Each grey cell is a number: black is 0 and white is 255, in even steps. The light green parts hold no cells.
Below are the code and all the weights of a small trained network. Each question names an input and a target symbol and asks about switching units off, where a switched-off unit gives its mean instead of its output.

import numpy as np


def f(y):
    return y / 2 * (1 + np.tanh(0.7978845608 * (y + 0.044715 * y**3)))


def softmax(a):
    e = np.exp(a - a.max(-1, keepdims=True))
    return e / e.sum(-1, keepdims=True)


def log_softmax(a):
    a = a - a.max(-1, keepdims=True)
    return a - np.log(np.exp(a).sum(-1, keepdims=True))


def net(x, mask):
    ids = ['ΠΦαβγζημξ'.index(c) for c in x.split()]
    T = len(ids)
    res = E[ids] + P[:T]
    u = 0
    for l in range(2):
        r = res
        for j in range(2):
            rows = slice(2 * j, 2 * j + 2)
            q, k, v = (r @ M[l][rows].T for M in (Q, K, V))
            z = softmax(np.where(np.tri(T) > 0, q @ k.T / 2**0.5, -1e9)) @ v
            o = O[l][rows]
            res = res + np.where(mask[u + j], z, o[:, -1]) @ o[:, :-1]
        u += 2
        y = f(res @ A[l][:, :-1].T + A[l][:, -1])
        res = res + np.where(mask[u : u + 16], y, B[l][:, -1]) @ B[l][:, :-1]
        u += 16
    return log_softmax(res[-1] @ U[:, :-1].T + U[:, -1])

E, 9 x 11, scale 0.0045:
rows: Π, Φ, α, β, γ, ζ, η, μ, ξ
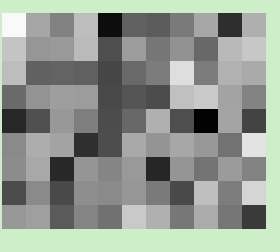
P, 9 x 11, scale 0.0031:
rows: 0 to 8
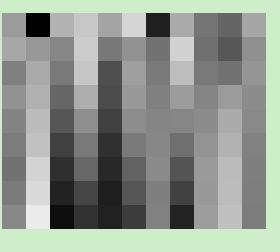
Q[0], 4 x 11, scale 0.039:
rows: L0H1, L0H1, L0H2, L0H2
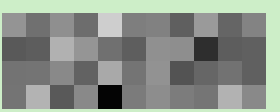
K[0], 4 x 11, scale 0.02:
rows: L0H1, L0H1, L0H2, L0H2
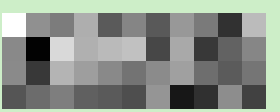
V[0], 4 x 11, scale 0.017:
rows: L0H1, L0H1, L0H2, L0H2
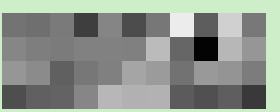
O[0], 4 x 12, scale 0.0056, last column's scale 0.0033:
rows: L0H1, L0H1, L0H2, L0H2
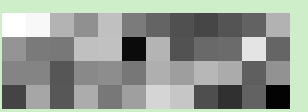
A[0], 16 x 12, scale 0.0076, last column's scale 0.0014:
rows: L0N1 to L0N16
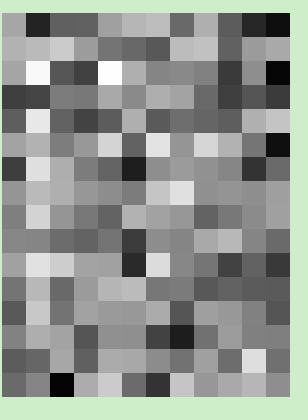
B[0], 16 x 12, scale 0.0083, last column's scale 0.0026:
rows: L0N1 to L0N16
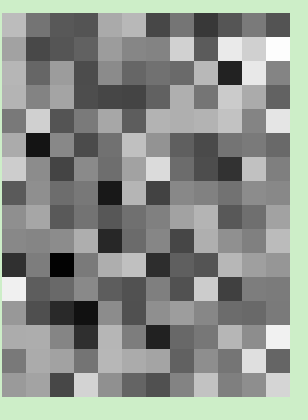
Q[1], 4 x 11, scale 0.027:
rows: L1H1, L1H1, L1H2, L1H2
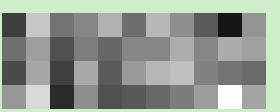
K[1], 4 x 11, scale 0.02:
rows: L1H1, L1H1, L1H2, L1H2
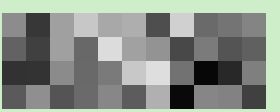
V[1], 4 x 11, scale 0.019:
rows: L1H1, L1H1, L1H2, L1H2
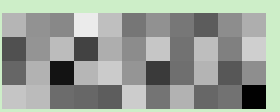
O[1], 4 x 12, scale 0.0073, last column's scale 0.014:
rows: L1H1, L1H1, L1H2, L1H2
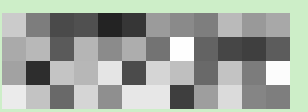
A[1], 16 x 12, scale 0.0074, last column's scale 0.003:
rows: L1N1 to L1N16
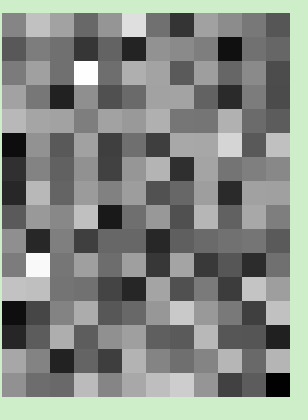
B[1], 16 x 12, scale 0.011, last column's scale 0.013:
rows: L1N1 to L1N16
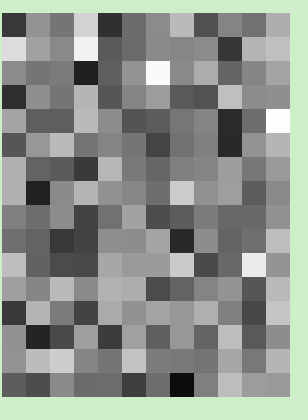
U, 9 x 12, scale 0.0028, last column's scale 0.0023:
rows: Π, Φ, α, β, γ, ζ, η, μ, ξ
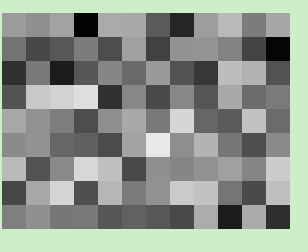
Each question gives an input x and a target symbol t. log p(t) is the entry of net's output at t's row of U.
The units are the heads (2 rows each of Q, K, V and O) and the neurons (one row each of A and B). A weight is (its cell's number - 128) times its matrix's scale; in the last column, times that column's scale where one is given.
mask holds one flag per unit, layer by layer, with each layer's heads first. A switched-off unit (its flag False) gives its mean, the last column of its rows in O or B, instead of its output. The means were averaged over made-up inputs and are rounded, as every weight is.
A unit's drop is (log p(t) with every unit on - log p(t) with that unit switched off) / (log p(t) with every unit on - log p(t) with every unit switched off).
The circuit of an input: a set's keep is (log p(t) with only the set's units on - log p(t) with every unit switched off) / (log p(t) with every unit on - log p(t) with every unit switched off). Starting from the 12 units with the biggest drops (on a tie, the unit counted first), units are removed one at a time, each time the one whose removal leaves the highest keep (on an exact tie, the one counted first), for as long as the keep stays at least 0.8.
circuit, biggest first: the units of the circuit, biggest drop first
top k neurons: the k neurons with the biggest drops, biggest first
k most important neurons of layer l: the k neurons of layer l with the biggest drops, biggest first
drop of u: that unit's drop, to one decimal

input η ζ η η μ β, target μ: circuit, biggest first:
[L1H2, L1N13, L0H1, L1H1]
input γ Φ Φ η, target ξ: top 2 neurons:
[L1N2, L0N4]
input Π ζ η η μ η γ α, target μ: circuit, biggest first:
[L0H1, L0N11, L1N13, L1H2]
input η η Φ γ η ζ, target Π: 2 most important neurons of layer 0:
[L0N16, L0N4]
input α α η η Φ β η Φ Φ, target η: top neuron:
[L0N16]
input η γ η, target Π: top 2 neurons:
[L0N16, L0N4]
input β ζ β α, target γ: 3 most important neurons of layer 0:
[L0N5, L0N15, L0N16]
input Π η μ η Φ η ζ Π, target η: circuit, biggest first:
[L0N2, L0N16, L1H2, L1N5]
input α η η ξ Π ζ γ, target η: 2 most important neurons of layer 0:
[L0N11, L0N2]
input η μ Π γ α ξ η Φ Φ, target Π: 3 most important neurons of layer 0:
[L0N16, L0N4, L0N14]
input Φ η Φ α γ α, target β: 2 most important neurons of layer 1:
[L1N4, L1N15]
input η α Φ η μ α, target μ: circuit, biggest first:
[L1N13, L1H2, L0H1, L1H1]
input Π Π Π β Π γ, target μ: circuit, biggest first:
[L0H1, L0N11, L1N13, L1H2]
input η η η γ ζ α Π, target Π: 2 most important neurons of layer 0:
[L0N16, L0N4]
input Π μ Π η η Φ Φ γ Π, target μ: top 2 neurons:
[L0N11, L1N13]
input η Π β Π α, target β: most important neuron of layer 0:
[L0N14]
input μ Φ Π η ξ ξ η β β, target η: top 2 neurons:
[L0N2, L0N16]
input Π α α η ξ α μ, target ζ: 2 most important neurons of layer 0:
[L0N14, L0N16]
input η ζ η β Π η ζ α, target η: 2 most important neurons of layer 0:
[L0N16, L0N2]
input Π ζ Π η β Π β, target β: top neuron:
[L0N14]
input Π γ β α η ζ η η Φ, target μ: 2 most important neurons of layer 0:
[L0N11, L0N4]
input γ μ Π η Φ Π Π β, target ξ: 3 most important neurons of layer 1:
[L1N2, L1N10, L1N6]
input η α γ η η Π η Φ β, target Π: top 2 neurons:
[L0N16, L0N4]
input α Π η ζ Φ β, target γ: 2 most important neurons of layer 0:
[L0N14, L0N2]
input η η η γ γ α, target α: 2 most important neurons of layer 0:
[L0N11, L0N6]
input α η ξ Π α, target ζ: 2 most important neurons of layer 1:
[L1N3, L1N1]
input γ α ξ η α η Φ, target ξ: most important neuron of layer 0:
[L0N4]
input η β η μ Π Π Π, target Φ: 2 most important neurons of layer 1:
[L1N14, L1N8]
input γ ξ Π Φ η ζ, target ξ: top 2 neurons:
[L1N2, L0N4]
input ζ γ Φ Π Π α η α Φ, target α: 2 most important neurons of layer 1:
[L1N16, L1N4]
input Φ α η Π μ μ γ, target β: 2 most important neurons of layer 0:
[L0N15, L0N16]
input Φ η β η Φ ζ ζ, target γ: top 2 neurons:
[L0N10, L1N11]
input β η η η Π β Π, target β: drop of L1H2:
1.1
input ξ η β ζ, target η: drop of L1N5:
0.2
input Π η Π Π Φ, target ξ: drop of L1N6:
0.2
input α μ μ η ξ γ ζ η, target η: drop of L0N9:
0.1
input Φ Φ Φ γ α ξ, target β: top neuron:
[L1N4]
